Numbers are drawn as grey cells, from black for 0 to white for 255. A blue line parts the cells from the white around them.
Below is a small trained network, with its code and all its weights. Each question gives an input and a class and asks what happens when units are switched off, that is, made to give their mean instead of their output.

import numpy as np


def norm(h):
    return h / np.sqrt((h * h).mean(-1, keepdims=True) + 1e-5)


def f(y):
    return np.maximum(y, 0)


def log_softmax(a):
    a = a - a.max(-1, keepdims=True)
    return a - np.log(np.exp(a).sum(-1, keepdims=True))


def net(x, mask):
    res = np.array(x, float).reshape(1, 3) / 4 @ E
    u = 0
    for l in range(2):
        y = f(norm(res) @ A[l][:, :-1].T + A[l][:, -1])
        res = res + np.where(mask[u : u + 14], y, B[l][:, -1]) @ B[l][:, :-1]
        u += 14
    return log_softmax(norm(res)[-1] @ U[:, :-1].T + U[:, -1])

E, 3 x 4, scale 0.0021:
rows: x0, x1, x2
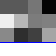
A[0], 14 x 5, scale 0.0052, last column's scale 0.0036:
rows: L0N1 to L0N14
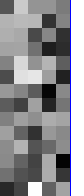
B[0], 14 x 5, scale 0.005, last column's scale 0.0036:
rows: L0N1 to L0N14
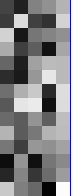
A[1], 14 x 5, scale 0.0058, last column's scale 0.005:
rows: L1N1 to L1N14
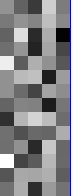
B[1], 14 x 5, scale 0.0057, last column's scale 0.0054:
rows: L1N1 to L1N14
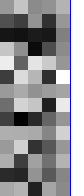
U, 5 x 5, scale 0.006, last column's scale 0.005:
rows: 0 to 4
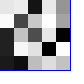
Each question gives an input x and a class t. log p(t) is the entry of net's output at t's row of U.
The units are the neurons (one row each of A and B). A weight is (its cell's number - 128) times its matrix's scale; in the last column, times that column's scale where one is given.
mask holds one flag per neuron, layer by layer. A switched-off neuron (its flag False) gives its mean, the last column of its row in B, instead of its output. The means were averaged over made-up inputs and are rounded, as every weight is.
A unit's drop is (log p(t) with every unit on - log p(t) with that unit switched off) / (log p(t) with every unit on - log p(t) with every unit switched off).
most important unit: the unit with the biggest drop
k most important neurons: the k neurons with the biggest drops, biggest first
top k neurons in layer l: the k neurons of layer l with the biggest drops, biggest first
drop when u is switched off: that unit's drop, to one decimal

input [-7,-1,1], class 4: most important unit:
L0N14
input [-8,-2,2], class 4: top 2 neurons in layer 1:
L1N2; L1N9
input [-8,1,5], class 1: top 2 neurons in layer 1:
L1N12; L1N6
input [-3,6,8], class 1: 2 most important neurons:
L0N2; L1N12
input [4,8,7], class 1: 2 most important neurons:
L0N8; L0N10
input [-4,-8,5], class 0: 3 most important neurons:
L0N8; L0N7; L1N6
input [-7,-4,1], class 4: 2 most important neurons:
L0N14; L1N6
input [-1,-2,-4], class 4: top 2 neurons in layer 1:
L1N6; L1N8
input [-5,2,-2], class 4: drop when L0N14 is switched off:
0.2
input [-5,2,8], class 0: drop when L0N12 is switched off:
0.1
